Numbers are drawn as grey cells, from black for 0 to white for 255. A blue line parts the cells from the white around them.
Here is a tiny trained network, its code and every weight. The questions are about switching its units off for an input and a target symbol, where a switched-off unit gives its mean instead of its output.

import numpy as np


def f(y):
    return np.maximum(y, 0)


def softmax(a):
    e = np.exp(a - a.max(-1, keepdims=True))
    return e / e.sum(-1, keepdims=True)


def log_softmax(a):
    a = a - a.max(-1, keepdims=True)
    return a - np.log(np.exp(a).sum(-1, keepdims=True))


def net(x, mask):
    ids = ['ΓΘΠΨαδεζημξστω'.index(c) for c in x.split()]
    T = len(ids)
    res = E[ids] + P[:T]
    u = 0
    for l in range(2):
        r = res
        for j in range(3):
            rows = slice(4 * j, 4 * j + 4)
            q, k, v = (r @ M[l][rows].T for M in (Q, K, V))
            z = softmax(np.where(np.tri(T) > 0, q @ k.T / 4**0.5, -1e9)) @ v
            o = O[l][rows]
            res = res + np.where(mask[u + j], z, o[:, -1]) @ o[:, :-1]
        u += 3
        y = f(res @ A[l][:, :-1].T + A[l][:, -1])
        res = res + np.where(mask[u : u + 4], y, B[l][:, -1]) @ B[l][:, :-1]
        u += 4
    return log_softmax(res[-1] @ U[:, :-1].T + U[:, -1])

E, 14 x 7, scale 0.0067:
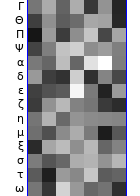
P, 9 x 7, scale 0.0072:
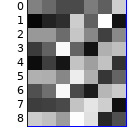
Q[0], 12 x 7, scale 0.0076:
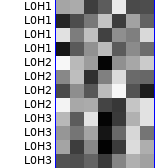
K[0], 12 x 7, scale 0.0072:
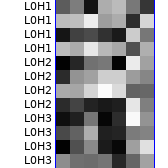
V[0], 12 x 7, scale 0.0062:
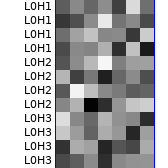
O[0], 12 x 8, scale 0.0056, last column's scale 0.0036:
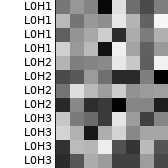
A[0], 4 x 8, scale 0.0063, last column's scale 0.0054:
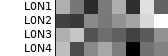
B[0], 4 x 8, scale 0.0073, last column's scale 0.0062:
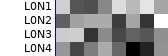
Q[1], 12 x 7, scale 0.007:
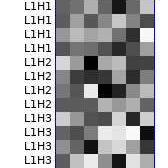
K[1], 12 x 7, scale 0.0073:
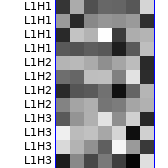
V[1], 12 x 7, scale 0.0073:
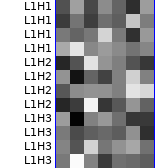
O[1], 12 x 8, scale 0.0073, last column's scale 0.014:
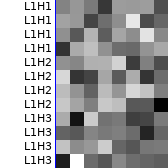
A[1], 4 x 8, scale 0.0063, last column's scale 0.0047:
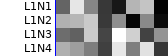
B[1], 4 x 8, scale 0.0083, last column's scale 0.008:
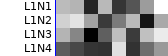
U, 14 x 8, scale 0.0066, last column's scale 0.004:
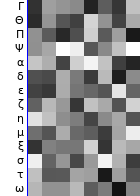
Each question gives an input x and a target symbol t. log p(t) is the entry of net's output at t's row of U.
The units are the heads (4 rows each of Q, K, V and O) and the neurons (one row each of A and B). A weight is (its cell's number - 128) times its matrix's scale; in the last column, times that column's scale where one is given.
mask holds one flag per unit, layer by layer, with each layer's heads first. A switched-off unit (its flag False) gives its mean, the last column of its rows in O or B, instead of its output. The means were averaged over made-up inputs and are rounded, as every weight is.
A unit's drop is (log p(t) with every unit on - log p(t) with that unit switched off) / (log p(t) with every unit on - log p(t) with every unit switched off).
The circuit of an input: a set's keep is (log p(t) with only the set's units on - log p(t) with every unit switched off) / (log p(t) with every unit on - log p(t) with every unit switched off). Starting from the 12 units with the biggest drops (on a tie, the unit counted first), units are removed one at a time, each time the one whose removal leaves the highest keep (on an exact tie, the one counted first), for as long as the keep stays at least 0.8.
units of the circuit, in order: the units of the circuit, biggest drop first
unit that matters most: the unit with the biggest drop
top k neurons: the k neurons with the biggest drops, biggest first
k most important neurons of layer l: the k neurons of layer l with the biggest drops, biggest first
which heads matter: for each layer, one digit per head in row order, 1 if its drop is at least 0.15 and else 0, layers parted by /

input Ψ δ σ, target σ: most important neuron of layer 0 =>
(L0N1)
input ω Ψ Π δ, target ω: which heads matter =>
111 / 011
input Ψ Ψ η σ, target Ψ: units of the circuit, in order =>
(L1H2, L0H3)
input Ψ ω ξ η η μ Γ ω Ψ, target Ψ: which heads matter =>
010 / 111
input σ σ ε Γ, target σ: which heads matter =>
110 / 111
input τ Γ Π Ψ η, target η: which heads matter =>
011 / 011
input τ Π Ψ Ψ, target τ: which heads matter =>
110 / 111
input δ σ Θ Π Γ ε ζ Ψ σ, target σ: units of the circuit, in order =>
(L1H2, L0H3, L0N1)
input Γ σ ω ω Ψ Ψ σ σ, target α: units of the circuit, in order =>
(L0H2, L0H3)
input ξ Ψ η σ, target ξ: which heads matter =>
111 / 110
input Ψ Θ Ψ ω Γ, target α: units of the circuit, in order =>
(L1H1, L1H2)
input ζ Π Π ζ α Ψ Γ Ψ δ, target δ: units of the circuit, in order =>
(L1H2, L0H3, L1H1, L1N3)
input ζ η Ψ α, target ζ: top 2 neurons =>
(L1N2, L0N4)
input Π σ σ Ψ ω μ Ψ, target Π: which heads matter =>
111 / 111
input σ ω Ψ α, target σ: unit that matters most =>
L1H1
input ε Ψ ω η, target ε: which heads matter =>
101 / 001
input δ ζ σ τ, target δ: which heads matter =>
001 / 010
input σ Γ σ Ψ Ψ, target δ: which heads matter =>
100 / 010
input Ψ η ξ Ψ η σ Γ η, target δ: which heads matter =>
101 / 110
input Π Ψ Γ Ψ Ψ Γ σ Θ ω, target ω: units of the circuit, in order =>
(L1N2, L1H3, L0N4, L1H2)
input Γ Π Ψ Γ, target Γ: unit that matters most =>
L1H3
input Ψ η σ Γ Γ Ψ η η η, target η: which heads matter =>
011 / 111
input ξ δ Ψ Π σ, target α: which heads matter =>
010 / 110
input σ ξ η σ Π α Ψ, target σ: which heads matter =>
111 / 111
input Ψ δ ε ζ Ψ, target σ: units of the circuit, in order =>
(L0H3, L1H3, L1H2, L0N1)
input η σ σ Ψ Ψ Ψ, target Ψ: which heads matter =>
010 / 101
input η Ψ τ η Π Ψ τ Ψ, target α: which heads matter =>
011 / 100
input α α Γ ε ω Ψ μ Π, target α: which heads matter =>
011 / 101
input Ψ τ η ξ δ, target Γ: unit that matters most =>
L0H1
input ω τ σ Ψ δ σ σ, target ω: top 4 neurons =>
(L1N2, L0N4, L0N2, L0N1)
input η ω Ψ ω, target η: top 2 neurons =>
(L1N1, L0N1)
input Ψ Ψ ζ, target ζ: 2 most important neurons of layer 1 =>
(L1N2, L1N1)
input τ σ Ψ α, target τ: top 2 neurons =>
(L1N3, L0N4)
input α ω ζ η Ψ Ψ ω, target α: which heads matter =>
111 / 110
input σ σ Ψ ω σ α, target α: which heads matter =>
001 / 110
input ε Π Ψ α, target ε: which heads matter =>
001 / 001
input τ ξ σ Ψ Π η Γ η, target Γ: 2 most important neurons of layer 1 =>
(L1N1, L1N3)
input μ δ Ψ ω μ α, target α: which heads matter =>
101 / 111
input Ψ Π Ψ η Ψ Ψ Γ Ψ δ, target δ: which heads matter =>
001 / 110
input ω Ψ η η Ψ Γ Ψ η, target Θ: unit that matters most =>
L1H1
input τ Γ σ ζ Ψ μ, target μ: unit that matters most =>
L1H2
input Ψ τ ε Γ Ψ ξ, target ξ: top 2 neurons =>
(L1N4, L0N2)
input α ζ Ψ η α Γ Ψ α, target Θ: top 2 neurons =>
(L1N3, L0N3)
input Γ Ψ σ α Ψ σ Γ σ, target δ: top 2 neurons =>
(L1N3, L0N1)
